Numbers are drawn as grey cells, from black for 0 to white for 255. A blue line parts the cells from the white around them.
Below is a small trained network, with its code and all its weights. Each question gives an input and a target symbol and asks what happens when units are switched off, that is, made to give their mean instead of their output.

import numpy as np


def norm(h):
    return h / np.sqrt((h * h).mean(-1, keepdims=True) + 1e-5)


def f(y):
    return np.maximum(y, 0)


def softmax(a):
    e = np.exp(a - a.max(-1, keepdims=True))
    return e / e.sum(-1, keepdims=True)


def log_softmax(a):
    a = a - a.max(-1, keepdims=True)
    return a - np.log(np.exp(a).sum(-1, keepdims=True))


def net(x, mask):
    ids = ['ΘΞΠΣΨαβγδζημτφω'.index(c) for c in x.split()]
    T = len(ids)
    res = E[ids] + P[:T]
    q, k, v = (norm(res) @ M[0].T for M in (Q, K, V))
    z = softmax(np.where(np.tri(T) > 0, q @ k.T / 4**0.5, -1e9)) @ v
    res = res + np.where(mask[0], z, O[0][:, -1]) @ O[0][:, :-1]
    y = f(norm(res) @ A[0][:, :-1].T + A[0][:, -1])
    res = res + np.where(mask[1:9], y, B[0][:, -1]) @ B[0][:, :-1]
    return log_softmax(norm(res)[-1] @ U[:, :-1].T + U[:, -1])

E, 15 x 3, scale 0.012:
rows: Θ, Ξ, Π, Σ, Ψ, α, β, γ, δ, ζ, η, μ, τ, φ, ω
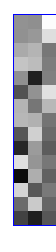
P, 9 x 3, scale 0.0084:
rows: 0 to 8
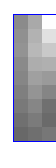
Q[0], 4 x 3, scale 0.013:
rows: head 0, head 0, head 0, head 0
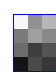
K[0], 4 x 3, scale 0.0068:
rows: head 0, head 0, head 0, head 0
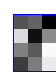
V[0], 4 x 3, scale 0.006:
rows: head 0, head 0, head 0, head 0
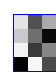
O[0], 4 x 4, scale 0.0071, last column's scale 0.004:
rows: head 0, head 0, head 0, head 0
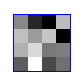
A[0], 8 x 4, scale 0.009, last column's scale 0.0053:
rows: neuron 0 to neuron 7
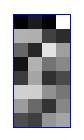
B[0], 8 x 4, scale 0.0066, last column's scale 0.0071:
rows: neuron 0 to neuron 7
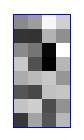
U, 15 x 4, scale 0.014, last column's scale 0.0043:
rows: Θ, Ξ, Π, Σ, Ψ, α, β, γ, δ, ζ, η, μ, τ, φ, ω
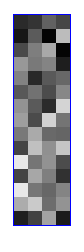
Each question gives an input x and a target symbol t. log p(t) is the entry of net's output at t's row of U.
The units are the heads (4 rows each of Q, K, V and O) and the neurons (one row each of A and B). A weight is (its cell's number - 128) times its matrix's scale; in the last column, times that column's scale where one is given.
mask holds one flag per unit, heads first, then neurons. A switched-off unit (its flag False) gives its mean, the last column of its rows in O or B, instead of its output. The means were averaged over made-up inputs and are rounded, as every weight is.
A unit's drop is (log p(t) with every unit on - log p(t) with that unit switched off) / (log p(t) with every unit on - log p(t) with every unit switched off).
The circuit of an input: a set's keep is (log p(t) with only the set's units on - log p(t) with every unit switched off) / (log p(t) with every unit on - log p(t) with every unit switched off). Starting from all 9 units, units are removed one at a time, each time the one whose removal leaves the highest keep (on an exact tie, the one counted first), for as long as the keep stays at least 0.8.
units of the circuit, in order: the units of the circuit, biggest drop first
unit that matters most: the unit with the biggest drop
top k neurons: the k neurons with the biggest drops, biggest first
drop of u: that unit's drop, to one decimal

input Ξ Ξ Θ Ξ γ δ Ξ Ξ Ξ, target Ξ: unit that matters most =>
neuron 0
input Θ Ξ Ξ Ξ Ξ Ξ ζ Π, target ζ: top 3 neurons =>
(neuron 2; neuron 5; neuron 1)
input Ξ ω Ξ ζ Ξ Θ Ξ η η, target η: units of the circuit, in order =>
(neuron 2; head 0)
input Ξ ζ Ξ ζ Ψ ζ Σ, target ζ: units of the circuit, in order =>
(head 0; neuron 5; neuron 1)
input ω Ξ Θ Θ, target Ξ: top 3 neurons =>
(neuron 2; neuron 0; neuron 5)
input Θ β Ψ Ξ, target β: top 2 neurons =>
(neuron 2; neuron 0)
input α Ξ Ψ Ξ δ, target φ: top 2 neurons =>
(neuron 3; neuron 0)
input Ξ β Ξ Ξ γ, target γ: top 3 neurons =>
(neuron 5; neuron 2; neuron 1)
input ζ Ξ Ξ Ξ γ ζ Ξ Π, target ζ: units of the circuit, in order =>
(neuron 2; head 0)
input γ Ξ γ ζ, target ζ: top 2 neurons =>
(neuron 0; neuron 2)
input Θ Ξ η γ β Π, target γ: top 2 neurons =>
(neuron 2; neuron 5)
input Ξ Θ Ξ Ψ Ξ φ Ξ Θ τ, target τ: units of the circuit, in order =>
(neuron 6; neuron 0)
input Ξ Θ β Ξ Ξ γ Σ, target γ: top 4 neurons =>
(neuron 2; neuron 5; neuron 1; neuron 3)
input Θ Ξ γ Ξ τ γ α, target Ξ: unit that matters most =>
neuron 7
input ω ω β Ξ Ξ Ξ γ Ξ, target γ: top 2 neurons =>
(neuron 5; neuron 7)
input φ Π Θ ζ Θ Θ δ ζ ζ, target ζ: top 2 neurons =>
(neuron 0; neuron 4)
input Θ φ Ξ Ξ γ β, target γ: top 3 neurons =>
(neuron 5; neuron 3; neuron 2)
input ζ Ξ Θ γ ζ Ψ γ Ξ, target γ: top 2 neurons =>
(neuron 7; neuron 5)
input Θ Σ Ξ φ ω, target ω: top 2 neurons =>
(neuron 0; neuron 7)
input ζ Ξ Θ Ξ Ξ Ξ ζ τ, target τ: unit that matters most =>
neuron 6
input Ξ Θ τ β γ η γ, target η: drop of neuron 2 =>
0.3
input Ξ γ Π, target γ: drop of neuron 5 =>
0.3
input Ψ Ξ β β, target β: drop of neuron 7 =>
0.0
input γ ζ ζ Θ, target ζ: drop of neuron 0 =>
0.1
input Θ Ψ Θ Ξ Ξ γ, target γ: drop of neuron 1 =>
0.3
